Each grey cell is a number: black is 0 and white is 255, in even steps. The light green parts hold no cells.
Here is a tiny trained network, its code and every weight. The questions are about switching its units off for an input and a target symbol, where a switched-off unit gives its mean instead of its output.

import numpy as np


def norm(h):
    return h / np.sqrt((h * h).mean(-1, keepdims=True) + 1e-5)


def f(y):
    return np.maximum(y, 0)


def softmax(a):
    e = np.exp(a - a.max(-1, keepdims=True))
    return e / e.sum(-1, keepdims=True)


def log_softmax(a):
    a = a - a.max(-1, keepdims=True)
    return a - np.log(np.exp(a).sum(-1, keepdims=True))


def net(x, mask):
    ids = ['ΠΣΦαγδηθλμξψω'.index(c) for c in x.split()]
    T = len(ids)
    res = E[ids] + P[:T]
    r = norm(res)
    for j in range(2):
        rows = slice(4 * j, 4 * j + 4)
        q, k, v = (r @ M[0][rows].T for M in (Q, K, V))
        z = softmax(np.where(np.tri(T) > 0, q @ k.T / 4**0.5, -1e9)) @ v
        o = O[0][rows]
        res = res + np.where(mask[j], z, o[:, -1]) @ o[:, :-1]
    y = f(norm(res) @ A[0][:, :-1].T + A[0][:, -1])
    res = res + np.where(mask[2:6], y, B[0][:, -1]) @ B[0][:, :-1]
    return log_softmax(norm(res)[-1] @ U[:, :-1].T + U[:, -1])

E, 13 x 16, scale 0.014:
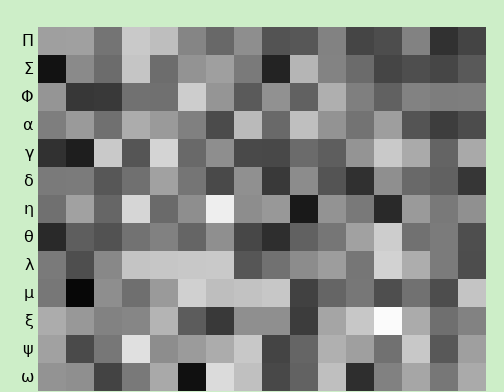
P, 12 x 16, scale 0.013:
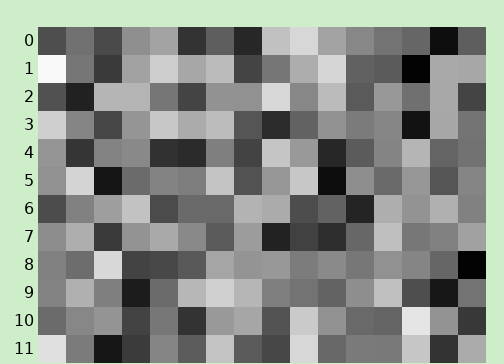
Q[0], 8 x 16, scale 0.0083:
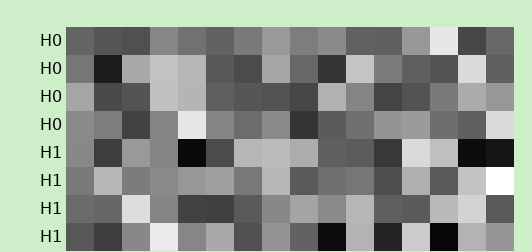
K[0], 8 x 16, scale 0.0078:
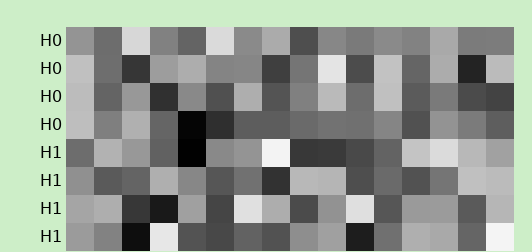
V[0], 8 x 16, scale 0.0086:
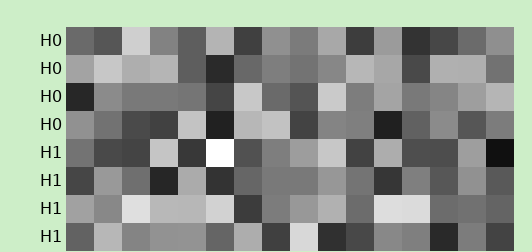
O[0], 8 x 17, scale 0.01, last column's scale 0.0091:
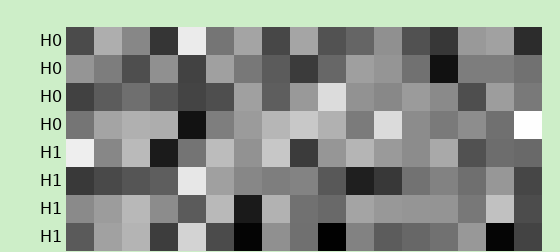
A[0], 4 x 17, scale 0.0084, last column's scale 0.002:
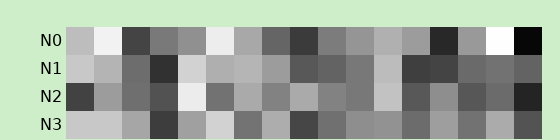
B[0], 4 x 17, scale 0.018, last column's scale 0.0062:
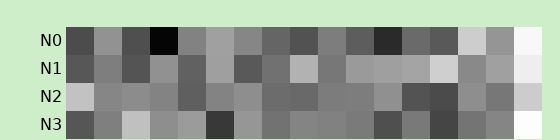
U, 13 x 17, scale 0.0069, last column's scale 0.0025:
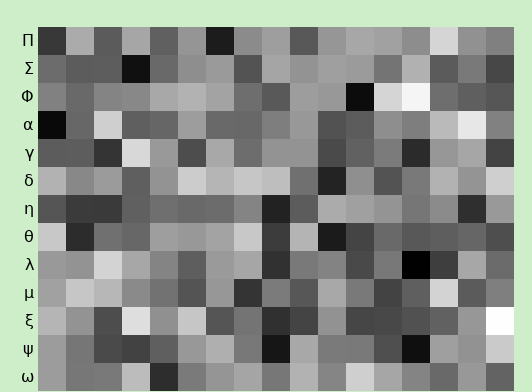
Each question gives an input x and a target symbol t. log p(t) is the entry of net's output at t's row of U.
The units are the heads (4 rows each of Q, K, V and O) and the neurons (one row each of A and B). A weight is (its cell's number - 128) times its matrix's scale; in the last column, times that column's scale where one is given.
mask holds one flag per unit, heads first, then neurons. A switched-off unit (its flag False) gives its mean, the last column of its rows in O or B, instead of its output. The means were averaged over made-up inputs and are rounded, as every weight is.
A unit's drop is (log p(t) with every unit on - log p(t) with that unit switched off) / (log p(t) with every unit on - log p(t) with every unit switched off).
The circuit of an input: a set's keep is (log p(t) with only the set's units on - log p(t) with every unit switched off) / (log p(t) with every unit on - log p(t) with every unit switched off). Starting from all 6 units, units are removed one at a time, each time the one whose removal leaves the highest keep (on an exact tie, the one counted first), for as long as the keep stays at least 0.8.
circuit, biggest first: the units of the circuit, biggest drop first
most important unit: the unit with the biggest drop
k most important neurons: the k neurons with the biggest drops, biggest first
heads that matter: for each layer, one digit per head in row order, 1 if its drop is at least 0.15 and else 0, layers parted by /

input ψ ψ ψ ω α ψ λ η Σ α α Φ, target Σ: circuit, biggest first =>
(N1 H1 H0)
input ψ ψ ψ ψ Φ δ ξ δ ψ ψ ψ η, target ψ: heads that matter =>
10
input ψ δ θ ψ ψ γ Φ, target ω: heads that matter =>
01
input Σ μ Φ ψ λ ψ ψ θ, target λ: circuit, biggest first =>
(H1 N3)
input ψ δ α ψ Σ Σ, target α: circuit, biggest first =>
(H1 N1 N3 H0)
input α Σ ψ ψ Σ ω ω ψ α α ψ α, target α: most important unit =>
H0
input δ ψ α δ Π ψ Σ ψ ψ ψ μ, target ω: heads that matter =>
01
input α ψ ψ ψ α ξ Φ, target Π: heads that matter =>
01
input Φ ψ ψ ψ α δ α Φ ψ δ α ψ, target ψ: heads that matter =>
10
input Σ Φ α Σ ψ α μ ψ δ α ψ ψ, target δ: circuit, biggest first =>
(H0 H1)
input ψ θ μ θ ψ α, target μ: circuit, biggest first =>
(H0 N2 H1)
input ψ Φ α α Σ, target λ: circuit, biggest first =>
(H1 N3 H0)
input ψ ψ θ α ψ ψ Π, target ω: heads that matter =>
00
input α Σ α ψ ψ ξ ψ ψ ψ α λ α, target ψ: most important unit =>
N0
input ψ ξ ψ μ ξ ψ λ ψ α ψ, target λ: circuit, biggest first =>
(N3 H1)
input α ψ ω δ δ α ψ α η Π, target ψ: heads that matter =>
11
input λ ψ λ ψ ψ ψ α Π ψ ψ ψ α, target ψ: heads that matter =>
10
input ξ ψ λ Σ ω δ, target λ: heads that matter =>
01
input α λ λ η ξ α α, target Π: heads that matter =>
01
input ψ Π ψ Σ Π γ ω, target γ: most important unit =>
H1
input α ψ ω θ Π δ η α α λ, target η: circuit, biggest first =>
(H1 H0)
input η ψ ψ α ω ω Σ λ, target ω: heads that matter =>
10
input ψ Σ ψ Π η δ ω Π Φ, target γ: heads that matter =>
01
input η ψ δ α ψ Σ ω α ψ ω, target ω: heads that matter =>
10
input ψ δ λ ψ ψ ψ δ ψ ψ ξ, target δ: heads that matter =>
11
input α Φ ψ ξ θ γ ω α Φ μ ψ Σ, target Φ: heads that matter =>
11
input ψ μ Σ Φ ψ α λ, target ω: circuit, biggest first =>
(H1)
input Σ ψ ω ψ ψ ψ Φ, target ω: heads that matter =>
00
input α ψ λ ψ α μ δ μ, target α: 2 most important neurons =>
(N1 N3)
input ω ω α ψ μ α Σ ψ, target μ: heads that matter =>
11
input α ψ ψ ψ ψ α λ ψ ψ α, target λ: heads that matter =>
01
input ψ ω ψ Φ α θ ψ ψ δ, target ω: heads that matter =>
01
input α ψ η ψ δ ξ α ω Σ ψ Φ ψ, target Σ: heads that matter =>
11
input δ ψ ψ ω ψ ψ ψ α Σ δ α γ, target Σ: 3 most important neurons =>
(N1 N0 N2)
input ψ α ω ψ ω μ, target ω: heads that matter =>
10
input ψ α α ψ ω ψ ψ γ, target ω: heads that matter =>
10
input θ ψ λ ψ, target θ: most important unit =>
H0
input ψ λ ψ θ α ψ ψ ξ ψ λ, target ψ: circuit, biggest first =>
(N0 H0)
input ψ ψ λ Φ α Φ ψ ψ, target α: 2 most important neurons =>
(N1 N3)
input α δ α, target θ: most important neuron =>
(N1)
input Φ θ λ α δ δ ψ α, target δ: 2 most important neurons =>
(N2 N1)
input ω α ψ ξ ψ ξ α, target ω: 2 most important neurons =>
(N0 N3)
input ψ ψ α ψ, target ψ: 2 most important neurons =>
(N0 N1)
